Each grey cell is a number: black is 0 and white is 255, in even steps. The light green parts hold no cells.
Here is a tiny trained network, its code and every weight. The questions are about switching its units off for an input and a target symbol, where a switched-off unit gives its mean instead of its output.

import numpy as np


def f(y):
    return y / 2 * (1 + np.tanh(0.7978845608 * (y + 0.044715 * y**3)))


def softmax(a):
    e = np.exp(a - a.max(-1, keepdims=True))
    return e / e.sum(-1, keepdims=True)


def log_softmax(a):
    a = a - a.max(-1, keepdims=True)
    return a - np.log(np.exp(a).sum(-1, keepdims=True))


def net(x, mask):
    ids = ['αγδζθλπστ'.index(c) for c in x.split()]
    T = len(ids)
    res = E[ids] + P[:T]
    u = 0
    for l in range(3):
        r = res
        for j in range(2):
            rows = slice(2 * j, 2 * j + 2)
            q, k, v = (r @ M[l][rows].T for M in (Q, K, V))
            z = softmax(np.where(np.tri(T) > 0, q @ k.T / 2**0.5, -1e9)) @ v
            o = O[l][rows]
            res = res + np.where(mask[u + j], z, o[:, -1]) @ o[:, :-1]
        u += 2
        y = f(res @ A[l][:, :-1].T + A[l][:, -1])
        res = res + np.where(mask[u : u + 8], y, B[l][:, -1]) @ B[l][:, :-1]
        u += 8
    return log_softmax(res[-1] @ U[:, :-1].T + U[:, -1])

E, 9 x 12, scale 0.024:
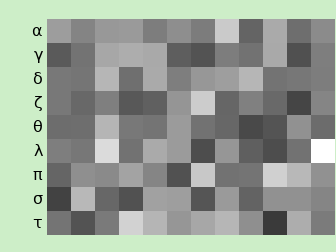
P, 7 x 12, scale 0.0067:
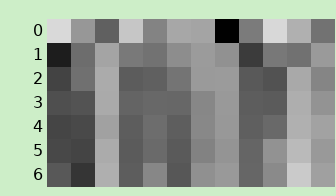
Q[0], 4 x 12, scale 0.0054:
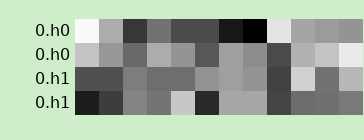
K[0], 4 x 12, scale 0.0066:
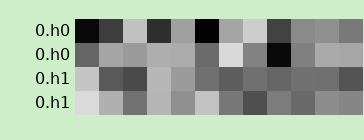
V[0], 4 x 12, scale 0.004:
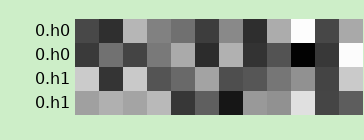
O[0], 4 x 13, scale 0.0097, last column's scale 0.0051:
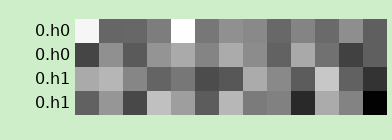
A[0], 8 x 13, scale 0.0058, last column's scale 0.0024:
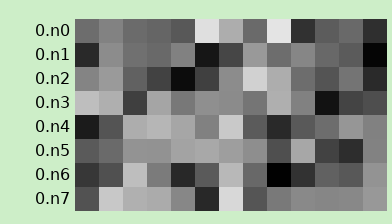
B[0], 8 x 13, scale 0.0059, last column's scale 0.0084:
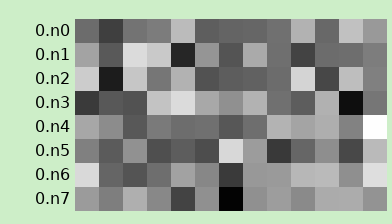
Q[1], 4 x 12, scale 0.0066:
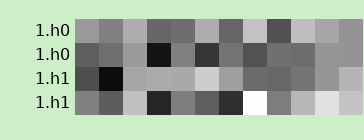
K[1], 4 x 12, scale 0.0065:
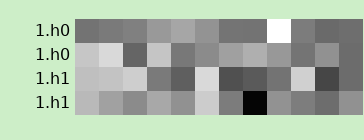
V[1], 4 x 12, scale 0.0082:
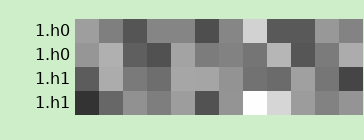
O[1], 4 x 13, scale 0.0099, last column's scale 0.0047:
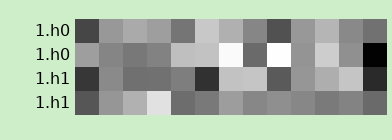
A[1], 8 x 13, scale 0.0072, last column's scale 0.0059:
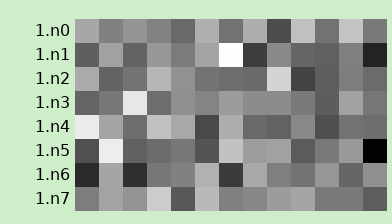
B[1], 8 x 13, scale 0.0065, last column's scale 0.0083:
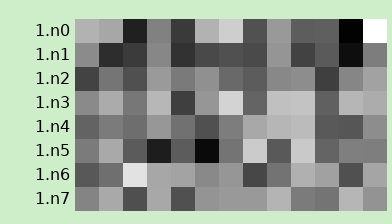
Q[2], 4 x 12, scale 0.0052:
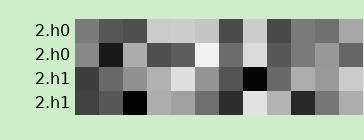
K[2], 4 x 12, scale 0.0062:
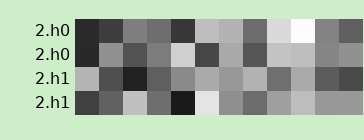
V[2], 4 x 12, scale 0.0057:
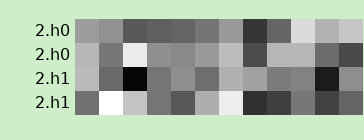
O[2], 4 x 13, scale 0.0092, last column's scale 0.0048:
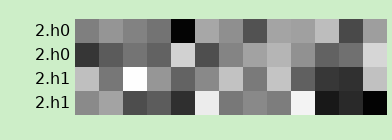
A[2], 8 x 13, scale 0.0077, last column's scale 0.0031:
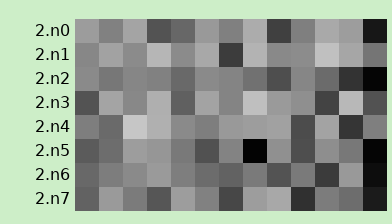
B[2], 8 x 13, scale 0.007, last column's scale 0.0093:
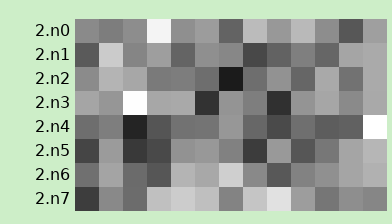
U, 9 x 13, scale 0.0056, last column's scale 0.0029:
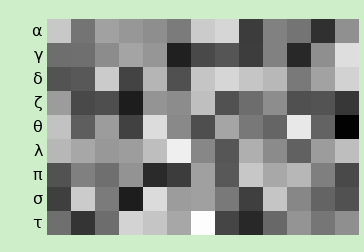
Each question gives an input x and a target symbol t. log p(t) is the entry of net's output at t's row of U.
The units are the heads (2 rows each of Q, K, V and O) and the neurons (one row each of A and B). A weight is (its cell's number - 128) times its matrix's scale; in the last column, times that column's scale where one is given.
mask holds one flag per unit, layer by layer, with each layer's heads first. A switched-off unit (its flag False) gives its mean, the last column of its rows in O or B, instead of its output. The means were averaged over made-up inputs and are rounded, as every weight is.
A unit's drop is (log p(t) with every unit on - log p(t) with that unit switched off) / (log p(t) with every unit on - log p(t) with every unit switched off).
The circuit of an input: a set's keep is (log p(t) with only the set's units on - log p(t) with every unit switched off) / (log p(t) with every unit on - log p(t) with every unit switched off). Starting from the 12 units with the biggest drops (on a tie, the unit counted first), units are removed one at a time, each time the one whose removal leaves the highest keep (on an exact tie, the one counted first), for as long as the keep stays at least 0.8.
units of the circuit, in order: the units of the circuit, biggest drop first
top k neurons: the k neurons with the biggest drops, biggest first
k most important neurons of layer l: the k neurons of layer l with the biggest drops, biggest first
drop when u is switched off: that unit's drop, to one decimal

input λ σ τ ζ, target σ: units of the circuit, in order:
(0.h1, 2.h1, 1.h0)
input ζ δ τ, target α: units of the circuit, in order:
(0.h0, 2.h1)
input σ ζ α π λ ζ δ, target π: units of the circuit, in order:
(2.h0, 1.h1)
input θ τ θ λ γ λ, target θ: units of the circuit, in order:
(1.h1)
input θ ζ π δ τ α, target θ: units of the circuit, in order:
(1.h1, 2.n4)
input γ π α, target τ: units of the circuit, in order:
(0.h1, 0.h0, 1.h0)
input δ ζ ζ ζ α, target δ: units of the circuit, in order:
(1.h0, 2.h0)
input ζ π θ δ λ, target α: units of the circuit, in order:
(0.h0, 1.h1, 2.h1, 2.n0)
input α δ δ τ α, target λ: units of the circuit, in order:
(0.h0, 1.h0, 1.h1)
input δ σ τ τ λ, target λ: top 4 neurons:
(1.n0, 1.n3, 0.n5, 2.n4)
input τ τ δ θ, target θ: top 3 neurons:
(0.n6, 2.n4, 1.n3)
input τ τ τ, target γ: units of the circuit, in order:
(0.h0, 1.h0, 0.h1)
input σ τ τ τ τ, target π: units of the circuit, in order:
(2.h0, 1.h1, 1.n6)
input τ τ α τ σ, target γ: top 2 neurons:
(0.n1, 2.n2)
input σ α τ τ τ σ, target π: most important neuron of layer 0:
(0.n1)
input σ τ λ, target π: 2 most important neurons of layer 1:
(1.n6, 1.n0)
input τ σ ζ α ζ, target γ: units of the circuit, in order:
(1.h0, 0.h0, 0.h1)
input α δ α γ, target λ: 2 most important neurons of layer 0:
(0.n5, 0.n7)
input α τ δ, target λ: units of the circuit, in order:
(0.h0, 1.h1, 1.h0)
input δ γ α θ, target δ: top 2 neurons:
(2.n7, 1.n0)
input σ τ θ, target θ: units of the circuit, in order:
(0.n6)
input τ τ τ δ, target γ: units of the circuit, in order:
(1.h0, 0.h0, 2.h0)
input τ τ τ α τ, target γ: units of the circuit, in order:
(1.h0, 0.h0, 0.h1)
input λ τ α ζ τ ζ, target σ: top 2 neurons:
(0.n6, 1.n6)
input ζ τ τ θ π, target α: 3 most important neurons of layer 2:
(2.n0, 2.n5, 2.n1)
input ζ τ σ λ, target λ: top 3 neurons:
(0.n5, 1.n0, 0.n3)
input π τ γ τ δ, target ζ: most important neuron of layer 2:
(2.n4)
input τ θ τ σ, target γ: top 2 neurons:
(0.n1, 0.n0)
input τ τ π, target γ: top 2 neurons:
(1.n3, 0.n5)
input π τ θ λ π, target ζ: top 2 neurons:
(2.n4, 2.n5)
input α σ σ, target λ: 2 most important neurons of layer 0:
(0.n5, 0.n1)
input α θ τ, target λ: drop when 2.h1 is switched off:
0.2
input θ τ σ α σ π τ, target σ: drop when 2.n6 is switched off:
-0.1
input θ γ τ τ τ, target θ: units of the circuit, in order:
(1.h1)
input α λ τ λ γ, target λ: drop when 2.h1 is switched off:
0.1
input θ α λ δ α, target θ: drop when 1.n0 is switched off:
-0.1
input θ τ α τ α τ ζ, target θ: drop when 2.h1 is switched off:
0.3
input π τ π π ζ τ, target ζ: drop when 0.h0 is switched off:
0.4
